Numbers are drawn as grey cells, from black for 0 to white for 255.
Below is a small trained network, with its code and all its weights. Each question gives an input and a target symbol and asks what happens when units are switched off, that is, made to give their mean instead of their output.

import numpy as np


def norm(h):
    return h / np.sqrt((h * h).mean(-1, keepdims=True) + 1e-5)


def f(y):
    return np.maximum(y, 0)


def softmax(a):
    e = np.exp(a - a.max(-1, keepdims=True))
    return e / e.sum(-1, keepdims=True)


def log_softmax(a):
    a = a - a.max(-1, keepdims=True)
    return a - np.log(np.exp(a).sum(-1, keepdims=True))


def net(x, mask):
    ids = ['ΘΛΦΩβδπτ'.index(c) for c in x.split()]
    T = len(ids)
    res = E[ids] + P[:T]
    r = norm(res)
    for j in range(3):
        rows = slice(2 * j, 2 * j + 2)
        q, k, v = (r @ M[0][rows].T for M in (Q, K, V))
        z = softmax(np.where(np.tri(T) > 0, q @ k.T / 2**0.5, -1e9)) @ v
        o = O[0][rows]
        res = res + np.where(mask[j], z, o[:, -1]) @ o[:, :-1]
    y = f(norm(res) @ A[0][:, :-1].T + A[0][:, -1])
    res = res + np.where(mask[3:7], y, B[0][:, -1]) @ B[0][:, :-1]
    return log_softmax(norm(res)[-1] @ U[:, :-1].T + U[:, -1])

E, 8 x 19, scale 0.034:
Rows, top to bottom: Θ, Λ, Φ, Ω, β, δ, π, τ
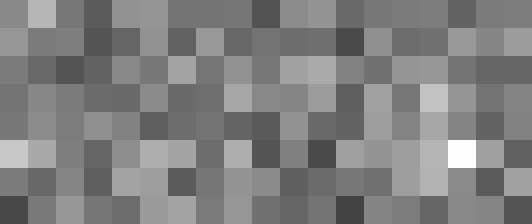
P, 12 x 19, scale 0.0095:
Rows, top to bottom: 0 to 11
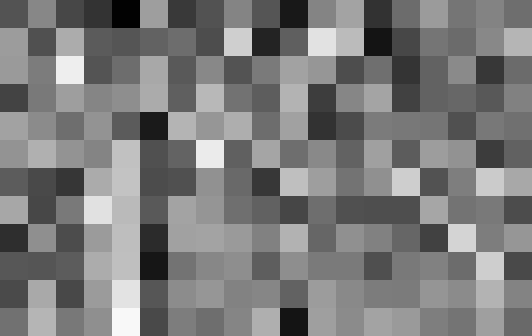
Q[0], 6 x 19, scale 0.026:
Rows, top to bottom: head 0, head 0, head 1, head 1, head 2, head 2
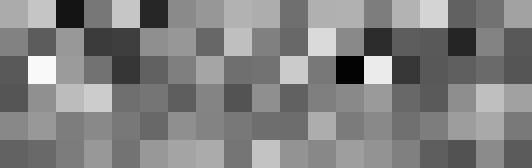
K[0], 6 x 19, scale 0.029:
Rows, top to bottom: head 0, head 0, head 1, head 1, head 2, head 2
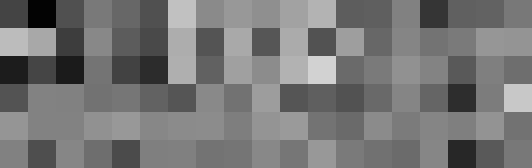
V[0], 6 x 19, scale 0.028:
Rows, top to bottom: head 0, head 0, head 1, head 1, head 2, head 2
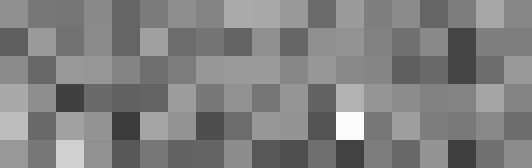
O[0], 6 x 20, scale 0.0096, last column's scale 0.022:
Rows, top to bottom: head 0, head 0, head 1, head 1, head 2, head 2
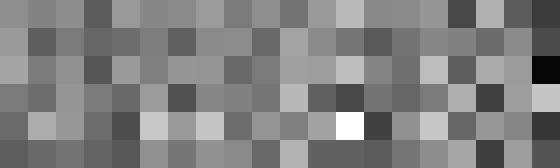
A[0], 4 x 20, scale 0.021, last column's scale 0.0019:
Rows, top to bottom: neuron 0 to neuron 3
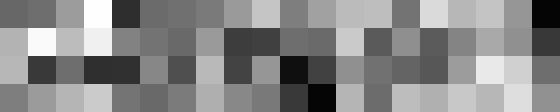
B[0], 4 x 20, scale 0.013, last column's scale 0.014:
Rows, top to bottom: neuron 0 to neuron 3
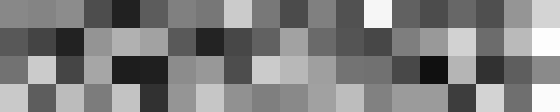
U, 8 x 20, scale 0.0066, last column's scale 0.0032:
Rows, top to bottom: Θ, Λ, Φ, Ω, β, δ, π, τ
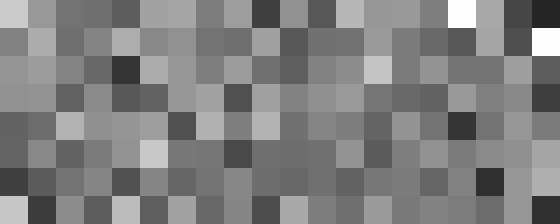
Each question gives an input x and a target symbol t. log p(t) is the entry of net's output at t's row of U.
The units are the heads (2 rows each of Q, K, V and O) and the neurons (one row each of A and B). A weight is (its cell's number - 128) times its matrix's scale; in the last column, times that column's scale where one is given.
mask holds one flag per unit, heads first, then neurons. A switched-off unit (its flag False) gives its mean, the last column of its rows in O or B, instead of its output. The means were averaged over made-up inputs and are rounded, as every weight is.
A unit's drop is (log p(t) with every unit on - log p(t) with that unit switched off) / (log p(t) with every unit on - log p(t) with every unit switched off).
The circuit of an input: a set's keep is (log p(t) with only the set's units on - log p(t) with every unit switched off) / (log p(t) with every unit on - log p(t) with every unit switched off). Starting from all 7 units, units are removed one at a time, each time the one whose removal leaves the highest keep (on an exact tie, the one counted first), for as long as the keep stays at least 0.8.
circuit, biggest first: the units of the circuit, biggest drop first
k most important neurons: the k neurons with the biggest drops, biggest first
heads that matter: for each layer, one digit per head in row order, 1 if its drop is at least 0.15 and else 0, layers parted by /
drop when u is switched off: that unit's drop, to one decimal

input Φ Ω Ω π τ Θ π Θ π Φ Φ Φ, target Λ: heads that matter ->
010
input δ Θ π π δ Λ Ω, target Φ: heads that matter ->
001
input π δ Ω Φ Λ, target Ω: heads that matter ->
000
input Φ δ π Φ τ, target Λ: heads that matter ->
101
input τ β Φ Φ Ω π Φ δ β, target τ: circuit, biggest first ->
(neuron 3; head 2; neuron 1; neuron 0)
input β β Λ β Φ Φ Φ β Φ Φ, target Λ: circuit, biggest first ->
(head 1; head 0)
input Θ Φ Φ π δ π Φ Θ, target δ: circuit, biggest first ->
(head 2)
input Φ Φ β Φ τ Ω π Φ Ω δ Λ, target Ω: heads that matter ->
001
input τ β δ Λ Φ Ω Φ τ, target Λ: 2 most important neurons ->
(neuron 1; neuron 0)
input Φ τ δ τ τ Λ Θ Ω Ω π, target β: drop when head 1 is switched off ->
0.4
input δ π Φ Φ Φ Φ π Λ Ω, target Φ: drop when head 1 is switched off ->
0.0
